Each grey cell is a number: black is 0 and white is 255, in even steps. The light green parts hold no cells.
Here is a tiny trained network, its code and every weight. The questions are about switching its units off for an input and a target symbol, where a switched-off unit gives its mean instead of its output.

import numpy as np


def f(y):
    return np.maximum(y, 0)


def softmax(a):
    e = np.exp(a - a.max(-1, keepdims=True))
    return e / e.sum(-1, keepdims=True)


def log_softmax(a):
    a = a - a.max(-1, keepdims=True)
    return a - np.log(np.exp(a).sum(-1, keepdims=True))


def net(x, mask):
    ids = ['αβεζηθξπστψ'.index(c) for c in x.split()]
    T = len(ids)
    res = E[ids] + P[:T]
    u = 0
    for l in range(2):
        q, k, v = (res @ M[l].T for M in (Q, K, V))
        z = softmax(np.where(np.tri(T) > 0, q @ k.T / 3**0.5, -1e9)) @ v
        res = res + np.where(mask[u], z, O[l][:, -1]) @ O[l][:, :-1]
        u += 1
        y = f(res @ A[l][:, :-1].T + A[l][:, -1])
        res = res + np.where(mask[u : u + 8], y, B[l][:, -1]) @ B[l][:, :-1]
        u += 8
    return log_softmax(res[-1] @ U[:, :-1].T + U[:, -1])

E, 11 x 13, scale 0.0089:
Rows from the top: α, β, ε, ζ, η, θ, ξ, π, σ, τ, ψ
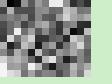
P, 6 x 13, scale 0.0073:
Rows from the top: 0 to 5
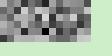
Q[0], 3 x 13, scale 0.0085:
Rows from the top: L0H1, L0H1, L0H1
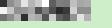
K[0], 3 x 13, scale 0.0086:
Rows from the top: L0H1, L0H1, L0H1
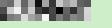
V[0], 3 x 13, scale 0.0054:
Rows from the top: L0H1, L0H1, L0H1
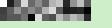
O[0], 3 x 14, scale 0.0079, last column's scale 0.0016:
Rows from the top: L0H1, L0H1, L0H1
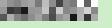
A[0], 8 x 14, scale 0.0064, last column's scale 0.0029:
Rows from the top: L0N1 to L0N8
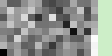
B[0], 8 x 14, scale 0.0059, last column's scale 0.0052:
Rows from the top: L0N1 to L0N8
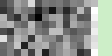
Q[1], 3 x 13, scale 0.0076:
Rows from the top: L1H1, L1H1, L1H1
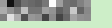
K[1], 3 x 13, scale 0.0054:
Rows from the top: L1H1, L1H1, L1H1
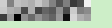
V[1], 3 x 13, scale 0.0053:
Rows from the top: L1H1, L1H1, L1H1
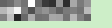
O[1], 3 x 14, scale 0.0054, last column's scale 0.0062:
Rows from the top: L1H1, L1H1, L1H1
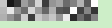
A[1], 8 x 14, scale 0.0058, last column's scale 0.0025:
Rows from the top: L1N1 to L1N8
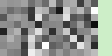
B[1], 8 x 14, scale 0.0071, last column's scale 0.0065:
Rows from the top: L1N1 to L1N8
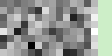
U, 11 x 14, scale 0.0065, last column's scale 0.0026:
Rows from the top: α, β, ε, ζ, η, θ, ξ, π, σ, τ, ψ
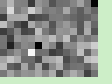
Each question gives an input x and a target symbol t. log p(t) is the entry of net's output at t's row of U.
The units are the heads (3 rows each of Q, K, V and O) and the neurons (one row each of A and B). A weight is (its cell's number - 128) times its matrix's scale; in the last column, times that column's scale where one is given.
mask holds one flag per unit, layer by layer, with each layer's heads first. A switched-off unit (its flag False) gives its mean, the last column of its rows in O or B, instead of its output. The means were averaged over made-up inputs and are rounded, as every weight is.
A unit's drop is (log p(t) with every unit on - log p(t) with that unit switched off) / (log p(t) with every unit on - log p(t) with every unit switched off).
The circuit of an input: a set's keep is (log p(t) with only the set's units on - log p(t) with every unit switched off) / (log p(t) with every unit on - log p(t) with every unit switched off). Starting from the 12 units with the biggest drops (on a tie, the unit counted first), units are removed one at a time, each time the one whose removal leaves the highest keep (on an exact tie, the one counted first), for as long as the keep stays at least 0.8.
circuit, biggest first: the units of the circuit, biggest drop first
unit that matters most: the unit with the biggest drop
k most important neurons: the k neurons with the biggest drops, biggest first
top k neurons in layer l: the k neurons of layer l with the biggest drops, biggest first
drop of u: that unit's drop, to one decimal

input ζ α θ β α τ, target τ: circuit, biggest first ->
[L1H1, L0N4, L0H1]
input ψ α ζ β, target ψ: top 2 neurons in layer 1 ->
[L1N1, L1N6]
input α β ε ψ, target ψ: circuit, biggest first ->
[L0H1, L1H1, L1N6, L1N1]
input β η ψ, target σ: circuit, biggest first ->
[L1N8, L0H1, L1H1]
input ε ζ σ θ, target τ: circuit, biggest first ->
[L1H1, L0N4, L0H1]
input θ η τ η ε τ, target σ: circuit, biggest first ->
[L1N8, L0H1]
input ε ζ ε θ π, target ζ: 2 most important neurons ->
[L1N5, L0N7]
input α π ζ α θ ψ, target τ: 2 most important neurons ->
[L0N4, L0N6]
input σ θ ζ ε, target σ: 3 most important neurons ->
[L1N8, L0N8, L0N2]
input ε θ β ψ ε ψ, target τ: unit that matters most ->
L0N4
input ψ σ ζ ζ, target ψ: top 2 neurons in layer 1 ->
[L1N1, L1N6]
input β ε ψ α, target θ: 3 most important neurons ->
[L0N3, L0N4, L0N5]
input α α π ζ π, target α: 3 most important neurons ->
[L1N7, L1N5, L0N8]
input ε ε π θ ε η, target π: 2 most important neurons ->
[L0N2, L1N5]
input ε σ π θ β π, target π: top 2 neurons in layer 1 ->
[L1N5, L1N7]
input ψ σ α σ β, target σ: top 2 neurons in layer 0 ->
[L0N8, L0N2]
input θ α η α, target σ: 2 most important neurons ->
[L1N8, L0N6]
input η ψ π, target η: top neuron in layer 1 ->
[L1N6]
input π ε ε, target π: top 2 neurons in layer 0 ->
[L0N2, L0N3]
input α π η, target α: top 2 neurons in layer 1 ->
[L1N7, L1N5]
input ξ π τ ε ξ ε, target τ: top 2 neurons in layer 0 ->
[L0N3, L0N4]
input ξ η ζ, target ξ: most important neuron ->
[L1N2]
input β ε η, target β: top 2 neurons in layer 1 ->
[L1N3, L1N5]
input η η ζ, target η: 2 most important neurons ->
[L1N6, L0N8]
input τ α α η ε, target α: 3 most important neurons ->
[L1N7, L1N5, L0N8]
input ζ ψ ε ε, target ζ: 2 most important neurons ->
[L1N5, L0N7]
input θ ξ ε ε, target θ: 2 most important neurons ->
[L0N3, L1N3]
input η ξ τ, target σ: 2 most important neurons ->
[L1N8, L0N7]
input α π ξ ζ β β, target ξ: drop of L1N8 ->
0.0
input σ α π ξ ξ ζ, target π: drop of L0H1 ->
0.8
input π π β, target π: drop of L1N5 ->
0.1
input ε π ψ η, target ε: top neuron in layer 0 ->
[L0N8]
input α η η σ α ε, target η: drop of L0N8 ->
0.2
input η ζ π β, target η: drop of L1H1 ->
0.2
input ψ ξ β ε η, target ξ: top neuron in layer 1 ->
[L1N7]
